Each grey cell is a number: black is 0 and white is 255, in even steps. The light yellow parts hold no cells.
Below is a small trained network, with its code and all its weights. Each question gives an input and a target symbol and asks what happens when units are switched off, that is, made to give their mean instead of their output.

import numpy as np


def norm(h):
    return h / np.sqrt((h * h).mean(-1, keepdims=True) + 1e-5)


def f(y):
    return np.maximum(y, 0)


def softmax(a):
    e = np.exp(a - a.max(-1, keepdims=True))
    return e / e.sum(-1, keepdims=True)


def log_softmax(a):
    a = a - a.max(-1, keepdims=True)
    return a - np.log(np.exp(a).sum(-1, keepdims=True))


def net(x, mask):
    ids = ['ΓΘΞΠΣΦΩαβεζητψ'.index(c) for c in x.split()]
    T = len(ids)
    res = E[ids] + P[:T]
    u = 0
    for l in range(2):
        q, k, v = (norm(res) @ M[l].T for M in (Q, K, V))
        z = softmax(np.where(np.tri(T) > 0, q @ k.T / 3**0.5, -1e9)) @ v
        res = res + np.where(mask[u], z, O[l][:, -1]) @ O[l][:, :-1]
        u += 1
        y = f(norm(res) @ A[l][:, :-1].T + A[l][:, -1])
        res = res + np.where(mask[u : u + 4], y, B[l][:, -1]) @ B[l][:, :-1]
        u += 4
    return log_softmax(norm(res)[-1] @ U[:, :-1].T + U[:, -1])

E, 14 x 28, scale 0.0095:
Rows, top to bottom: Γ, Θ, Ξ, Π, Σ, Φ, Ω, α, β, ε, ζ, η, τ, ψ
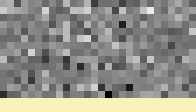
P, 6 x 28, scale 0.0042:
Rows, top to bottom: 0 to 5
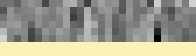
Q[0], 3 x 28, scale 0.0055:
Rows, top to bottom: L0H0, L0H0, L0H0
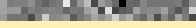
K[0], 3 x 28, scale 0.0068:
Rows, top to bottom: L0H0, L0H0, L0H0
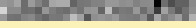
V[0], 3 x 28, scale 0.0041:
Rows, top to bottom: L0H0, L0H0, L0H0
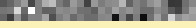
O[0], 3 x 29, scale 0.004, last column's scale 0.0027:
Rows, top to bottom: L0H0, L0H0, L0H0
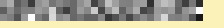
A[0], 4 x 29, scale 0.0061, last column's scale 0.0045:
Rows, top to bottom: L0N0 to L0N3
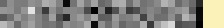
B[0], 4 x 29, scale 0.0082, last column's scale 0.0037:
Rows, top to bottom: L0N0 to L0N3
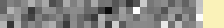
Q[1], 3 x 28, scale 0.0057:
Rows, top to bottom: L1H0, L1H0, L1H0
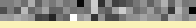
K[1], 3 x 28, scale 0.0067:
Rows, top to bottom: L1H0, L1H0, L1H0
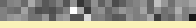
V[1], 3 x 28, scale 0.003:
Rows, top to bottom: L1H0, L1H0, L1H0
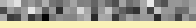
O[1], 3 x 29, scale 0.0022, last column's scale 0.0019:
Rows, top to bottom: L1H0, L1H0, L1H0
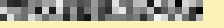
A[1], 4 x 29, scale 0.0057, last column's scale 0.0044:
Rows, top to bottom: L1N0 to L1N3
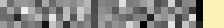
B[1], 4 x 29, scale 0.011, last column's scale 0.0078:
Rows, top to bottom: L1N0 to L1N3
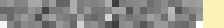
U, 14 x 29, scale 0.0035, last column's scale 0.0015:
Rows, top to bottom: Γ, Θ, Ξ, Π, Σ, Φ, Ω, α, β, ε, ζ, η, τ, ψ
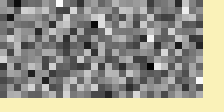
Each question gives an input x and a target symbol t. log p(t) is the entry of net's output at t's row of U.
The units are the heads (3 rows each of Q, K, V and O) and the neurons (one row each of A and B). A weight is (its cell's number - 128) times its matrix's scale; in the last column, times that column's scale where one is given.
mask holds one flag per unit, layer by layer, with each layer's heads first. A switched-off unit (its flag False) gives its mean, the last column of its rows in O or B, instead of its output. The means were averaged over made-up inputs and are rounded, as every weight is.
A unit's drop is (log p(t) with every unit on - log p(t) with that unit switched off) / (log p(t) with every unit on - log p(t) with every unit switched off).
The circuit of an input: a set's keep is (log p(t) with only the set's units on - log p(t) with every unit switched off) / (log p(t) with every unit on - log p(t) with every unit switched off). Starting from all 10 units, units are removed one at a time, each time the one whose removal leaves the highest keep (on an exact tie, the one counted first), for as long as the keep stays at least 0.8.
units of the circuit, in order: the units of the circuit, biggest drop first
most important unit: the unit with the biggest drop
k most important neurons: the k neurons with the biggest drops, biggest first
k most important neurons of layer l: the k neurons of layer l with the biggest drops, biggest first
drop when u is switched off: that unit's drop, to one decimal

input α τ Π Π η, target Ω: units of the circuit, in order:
[L0N0 L0H0 L0N2]
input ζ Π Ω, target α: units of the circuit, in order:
[L0H0 L0N3]
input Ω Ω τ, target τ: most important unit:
L0N0
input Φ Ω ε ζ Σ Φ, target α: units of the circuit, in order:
[L0N3 L0H0]
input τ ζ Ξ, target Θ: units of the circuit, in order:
[L1H0 L1N0]
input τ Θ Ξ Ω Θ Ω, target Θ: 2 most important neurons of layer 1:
[L1N0 L1N3]
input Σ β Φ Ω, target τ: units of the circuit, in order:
[L0N0 L0H0]
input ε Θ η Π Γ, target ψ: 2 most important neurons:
[L0N1 L1N3]
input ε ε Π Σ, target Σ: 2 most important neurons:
[L1N2 L1N3]
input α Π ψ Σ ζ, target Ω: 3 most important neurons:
[L0N0 L0N2 L1N3]
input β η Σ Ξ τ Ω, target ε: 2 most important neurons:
[L1N3 L0N2]
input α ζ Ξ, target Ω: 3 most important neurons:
[L0N0 L0N2 L1N3]
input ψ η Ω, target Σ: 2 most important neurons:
[L0N1 L1N2]
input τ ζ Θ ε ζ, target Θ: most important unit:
L1H0
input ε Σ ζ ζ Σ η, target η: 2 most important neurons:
[L1N1 L1N3]
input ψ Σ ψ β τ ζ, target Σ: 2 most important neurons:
[L0N1 L1N2]
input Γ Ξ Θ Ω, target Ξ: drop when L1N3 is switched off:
0.2
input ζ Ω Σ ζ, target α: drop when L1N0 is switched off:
0.0
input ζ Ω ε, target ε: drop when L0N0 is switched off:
0.1
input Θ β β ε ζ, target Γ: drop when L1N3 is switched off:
0.2
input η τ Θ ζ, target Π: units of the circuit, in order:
[L0H0]
